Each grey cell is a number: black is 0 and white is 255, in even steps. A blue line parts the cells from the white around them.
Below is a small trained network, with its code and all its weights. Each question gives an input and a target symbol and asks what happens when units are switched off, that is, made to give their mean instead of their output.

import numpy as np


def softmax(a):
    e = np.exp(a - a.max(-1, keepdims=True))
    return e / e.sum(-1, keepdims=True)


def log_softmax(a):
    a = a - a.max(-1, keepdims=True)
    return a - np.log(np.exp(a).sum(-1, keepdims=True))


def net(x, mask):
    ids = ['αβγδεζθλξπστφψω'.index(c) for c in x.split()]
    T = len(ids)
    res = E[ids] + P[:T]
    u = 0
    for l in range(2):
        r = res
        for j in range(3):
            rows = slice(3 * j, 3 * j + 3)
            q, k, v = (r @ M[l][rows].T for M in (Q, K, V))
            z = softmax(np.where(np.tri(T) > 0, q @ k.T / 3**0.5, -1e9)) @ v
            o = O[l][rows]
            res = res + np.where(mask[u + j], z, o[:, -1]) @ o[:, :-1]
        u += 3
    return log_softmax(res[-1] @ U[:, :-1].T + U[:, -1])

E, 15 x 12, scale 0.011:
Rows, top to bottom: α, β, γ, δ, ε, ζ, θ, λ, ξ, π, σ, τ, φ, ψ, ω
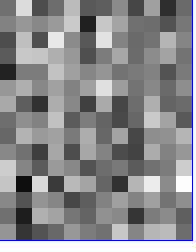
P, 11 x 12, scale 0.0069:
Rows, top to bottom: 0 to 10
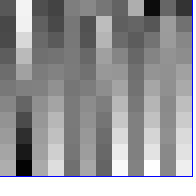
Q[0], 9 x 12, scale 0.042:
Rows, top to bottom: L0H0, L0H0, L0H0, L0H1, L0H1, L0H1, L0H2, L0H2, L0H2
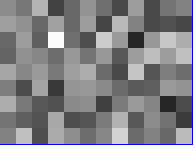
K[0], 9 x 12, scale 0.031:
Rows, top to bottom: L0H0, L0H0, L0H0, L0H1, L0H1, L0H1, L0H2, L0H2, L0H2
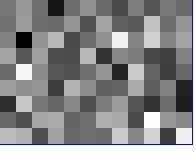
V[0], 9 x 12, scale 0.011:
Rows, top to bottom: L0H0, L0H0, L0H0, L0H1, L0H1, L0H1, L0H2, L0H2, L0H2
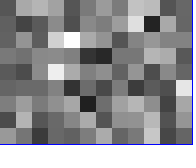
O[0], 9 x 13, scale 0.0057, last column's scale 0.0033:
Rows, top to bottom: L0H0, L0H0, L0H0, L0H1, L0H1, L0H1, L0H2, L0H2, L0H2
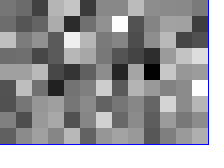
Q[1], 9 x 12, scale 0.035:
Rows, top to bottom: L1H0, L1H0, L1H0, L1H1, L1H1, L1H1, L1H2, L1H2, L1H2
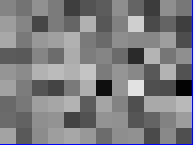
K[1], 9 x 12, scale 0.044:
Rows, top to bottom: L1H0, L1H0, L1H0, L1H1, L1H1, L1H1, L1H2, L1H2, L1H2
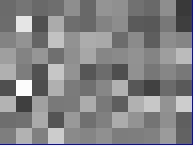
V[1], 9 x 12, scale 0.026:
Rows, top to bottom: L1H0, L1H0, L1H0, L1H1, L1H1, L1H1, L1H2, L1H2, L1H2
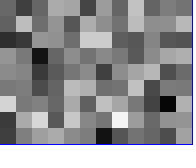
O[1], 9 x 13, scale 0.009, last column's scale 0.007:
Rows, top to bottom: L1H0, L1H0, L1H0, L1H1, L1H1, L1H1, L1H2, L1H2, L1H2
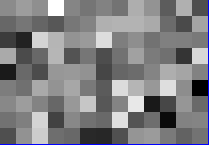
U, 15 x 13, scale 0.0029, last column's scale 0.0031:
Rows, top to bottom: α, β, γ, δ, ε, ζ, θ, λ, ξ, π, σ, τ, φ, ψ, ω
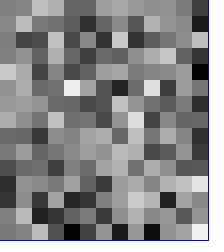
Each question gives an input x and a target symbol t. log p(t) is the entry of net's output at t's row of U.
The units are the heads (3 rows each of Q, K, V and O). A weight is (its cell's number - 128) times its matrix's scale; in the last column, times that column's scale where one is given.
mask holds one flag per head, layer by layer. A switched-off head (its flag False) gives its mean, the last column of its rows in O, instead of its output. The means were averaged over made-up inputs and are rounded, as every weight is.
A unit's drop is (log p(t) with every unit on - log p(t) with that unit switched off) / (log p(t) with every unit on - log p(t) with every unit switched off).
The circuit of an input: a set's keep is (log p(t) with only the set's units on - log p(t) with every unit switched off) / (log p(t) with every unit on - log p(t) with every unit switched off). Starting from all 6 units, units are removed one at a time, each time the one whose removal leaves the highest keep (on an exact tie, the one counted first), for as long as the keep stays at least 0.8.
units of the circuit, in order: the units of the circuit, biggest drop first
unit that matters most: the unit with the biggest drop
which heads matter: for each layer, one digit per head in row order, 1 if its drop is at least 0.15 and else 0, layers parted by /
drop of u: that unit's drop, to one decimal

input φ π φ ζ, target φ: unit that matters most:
L0H0
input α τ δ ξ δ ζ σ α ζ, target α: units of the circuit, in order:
L0H2, L1H0, L1H1
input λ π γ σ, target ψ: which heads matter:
000 / 100
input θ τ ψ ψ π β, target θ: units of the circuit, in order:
L0H2, L1H2, L1H1
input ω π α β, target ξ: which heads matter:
101 / 101
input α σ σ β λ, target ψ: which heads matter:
100 / 100
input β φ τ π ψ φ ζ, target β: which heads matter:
011 / 101
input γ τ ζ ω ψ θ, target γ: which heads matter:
110 / 111
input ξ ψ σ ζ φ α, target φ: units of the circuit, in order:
L0H0, L1H0
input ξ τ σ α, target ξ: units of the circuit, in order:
L0H2, L1H2
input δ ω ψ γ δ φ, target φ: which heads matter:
110 / 100
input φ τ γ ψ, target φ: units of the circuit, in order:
L1H0, L0H0
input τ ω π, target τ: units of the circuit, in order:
L1H1, L1H2
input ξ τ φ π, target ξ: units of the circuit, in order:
L0H2, L1H2
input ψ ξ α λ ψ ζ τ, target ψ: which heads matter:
001 / 100
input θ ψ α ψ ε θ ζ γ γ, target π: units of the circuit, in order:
L1H2
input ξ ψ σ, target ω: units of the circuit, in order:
L1H0, L1H1
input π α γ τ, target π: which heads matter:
001 / 001
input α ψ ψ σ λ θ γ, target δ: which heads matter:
101 / 001
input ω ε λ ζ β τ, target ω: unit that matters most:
L0H0
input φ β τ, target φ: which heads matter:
100 / 100
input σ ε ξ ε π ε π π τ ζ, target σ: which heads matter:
111 / 101
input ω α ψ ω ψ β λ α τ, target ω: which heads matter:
110 / 111
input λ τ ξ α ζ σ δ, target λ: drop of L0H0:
0.2
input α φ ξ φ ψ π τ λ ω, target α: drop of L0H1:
-0.1
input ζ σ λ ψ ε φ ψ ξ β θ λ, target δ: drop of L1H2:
0.9
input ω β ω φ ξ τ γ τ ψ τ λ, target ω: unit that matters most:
L0H1
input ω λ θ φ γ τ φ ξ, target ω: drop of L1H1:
0.4
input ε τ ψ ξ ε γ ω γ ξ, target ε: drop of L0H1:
0.4
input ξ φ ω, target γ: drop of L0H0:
0.0
